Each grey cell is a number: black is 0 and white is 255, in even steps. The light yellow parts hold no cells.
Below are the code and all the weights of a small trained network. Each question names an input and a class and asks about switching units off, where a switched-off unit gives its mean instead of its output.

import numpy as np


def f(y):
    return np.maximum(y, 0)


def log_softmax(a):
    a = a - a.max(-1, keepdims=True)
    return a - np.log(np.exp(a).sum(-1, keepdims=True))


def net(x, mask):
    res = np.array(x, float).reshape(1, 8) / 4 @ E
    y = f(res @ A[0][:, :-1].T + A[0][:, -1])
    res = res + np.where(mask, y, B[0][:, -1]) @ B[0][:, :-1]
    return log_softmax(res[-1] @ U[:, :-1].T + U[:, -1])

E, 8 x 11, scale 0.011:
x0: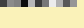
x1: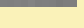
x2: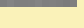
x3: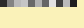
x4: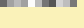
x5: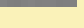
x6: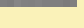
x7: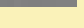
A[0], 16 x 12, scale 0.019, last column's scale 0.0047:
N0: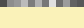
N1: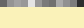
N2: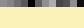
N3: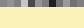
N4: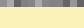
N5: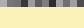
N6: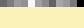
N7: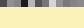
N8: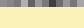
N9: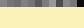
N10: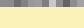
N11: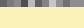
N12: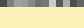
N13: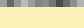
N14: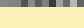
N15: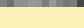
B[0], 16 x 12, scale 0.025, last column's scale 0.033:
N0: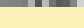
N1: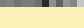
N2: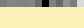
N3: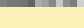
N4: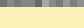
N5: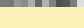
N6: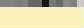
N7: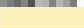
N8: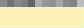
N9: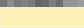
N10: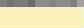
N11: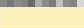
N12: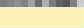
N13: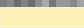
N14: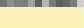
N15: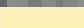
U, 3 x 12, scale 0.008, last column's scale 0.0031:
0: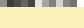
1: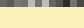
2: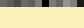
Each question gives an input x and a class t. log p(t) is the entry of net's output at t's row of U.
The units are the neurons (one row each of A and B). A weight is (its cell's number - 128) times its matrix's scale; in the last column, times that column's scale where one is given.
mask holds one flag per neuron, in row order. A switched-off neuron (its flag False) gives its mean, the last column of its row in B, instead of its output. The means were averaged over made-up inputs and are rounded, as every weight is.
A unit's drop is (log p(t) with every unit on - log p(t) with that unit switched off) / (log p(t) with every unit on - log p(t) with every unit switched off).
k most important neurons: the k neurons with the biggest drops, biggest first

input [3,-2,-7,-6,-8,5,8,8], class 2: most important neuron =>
(N2)
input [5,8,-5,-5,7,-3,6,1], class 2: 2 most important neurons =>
(N6; N1)
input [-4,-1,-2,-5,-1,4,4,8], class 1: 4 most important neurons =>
(N7; N5; N11; N14)
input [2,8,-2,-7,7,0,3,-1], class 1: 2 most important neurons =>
(N5; N14)
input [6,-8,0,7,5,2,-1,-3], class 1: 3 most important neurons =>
(N0; N12; N3)
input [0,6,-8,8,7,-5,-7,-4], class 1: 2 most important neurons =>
(N0; N12)
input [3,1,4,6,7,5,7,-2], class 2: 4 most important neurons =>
(N6; N1; N5; N14)
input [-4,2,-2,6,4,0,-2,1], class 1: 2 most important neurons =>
(N0; N7)
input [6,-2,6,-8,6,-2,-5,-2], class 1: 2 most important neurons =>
(N5; N14)
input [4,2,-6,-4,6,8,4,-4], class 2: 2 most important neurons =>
(N6; N1)
